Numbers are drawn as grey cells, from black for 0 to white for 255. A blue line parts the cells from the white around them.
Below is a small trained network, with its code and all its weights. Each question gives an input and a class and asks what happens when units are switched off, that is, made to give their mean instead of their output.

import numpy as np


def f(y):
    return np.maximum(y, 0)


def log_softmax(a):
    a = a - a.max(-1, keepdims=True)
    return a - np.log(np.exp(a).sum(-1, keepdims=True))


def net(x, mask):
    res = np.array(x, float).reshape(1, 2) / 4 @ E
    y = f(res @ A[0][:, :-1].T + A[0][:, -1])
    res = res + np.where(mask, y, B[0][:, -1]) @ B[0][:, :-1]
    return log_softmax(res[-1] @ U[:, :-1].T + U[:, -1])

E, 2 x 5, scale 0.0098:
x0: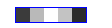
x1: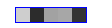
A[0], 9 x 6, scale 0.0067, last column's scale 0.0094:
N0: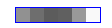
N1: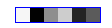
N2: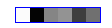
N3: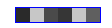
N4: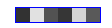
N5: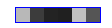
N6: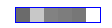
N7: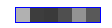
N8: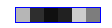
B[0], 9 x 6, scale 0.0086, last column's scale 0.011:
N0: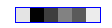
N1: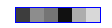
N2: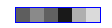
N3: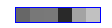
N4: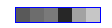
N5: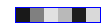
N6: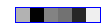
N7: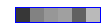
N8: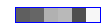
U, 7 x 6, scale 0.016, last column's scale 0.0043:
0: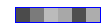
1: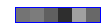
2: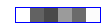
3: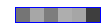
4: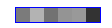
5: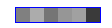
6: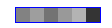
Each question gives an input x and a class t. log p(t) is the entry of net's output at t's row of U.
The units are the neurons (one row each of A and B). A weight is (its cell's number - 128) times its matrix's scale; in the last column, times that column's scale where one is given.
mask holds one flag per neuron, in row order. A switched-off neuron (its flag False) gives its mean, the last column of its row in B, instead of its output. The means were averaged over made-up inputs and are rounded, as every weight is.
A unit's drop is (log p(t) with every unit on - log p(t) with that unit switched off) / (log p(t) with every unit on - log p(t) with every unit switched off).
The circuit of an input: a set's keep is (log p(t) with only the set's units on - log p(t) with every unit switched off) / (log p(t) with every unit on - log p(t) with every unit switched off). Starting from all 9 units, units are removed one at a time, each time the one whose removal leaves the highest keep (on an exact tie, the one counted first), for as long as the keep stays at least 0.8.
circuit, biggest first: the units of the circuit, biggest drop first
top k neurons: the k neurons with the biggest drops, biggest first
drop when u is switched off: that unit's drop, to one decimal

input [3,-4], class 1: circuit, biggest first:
(N5)
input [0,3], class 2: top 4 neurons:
(N4; N3; N5; N7)
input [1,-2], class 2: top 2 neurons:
(N5; N1)
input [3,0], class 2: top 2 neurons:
(N5; N8)
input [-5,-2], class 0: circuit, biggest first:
(N5; N8)
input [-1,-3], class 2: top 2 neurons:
(N1; N2)
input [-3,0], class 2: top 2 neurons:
(N0; N1)
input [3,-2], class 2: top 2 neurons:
(N5; N8)
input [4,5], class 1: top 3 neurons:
(N5; N8; N1)
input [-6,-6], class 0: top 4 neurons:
(N5; N8; N2; N1)
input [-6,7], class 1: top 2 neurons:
(N2; N1)
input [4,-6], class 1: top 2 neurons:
(N5; N8)
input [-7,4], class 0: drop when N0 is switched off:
0.0
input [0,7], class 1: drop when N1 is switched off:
0.1
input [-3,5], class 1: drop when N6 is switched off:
0.1
